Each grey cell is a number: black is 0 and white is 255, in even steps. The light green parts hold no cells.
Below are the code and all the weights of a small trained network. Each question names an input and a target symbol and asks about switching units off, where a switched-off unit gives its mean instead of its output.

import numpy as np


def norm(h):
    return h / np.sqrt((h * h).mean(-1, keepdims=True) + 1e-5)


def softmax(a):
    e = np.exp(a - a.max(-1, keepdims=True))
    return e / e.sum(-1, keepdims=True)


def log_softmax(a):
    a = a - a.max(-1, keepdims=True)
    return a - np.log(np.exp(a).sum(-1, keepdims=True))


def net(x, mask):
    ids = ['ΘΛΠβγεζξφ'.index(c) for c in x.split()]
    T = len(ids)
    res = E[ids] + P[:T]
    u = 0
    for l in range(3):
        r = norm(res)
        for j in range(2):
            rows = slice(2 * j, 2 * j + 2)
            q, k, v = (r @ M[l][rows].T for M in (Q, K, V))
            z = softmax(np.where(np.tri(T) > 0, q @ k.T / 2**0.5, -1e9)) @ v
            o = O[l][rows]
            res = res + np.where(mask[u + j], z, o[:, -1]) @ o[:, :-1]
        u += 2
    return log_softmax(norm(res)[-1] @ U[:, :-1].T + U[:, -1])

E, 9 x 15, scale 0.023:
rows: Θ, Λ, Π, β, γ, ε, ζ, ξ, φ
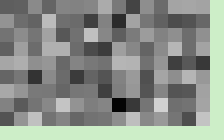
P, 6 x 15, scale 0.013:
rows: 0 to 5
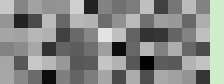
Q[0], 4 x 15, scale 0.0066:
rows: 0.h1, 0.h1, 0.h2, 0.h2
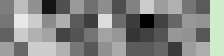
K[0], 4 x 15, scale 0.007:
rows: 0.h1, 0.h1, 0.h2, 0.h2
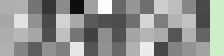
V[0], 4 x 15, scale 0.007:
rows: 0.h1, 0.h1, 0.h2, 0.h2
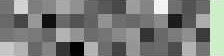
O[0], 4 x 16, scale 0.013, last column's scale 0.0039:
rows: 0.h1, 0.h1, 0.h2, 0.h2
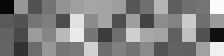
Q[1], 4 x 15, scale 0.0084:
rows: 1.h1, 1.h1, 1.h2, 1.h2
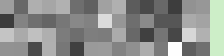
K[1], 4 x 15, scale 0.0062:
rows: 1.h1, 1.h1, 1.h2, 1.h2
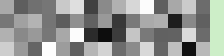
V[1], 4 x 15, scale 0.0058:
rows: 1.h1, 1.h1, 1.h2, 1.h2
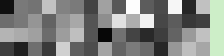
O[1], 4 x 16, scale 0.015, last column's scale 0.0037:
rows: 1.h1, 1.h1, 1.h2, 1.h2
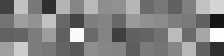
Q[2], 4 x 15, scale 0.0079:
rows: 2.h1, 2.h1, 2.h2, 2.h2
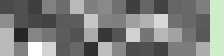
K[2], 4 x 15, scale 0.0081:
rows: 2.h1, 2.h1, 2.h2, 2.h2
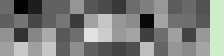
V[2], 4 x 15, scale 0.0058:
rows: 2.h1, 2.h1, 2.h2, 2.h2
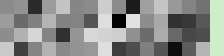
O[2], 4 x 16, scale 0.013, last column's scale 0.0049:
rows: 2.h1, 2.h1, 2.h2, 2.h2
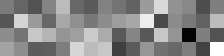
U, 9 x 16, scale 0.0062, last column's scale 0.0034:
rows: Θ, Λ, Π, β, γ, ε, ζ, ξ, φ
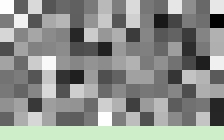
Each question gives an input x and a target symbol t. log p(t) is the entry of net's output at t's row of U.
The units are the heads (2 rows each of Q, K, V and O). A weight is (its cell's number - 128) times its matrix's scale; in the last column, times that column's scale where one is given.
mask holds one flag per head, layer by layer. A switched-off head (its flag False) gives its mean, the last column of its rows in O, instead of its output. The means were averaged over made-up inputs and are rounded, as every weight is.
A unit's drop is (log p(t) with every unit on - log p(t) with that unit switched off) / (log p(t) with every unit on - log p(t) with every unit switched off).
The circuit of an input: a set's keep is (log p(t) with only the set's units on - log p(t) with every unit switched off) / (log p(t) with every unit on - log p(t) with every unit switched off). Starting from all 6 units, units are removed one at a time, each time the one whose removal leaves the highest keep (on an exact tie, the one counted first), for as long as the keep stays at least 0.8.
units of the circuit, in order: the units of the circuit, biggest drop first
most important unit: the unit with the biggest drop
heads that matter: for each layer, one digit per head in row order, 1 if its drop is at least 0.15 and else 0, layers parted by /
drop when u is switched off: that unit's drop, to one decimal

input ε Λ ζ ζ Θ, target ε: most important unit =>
2.h2
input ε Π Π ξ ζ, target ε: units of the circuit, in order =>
1.h2, 2.h2
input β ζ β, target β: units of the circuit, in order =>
0.h1, 2.h2
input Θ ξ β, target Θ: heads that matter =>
10 / 00 / 00
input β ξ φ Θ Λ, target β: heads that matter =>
11 / 00 / 01
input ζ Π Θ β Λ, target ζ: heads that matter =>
00 / 01 / 00
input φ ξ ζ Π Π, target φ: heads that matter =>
01 / 00 / 01
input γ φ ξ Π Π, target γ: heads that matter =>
00 / 10 / 00
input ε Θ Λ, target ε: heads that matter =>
00 / 01 / 01
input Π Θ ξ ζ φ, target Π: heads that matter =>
10 / 00 / 00
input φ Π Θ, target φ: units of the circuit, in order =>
2.h2, 0.h2
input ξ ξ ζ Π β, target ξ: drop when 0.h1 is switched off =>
0.1
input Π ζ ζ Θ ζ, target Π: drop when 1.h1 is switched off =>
0.0
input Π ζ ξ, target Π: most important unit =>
0.h1
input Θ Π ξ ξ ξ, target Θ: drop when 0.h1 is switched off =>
0.6
